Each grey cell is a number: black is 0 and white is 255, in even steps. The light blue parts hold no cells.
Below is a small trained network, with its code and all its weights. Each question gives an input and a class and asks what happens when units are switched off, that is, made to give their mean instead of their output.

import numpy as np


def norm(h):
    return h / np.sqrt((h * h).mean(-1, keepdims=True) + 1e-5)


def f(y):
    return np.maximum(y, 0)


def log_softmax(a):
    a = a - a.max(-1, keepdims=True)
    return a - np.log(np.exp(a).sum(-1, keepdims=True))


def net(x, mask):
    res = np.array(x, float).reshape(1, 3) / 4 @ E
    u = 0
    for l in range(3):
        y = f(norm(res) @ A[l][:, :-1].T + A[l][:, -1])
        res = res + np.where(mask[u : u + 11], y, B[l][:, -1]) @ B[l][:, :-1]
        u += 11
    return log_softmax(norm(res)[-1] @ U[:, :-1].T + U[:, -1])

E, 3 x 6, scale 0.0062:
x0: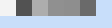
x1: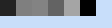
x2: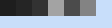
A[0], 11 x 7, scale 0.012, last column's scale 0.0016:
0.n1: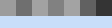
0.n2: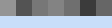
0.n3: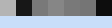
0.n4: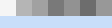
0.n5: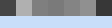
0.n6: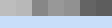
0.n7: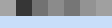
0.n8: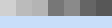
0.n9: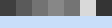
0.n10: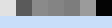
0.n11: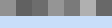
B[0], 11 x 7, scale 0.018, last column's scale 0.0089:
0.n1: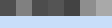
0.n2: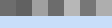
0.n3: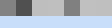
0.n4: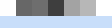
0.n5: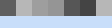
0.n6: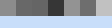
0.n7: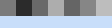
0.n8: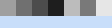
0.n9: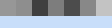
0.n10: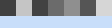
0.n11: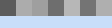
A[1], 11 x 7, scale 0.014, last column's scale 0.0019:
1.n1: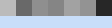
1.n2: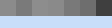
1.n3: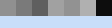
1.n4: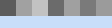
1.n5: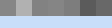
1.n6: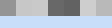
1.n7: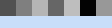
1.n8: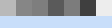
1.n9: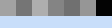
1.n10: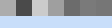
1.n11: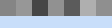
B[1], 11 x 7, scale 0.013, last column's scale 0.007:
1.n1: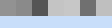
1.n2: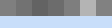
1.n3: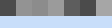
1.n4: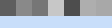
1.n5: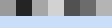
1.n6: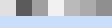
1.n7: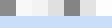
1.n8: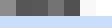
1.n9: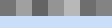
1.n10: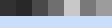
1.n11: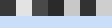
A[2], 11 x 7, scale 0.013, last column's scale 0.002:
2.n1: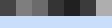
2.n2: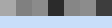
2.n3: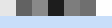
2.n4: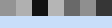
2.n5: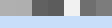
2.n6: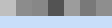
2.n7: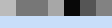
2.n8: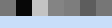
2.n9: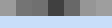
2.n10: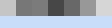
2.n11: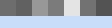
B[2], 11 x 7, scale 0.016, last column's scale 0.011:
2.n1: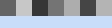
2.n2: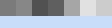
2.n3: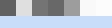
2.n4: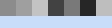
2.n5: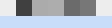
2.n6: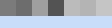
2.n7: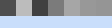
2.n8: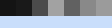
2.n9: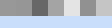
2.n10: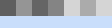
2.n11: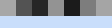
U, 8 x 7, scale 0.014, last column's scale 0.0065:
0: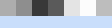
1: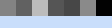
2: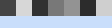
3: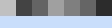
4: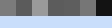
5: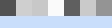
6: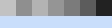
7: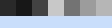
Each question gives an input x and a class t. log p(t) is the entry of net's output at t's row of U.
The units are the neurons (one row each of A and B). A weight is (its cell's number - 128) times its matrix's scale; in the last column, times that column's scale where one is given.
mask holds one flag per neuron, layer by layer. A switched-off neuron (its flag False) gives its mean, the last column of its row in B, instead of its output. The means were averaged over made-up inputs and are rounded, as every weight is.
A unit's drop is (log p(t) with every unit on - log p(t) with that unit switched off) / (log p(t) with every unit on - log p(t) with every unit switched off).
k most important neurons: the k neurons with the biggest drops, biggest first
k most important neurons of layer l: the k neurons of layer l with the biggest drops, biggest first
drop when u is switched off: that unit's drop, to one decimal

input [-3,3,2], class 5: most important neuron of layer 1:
[1.n7]
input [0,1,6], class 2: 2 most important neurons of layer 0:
[0.n9 0.n4]
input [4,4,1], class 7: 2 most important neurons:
[0.n10 0.n3]
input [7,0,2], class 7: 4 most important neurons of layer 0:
[0.n3 0.n7 0.n2 0.n9]
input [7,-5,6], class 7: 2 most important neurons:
[0.n3 0.n7]
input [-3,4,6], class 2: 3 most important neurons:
[0.n9 0.n4 0.n11]
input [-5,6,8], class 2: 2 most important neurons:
[0.n9 0.n11]
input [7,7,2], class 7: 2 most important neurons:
[0.n10 0.n3]
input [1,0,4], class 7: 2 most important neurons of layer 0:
[0.n10 0.n3]
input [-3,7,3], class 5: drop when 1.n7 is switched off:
0.1
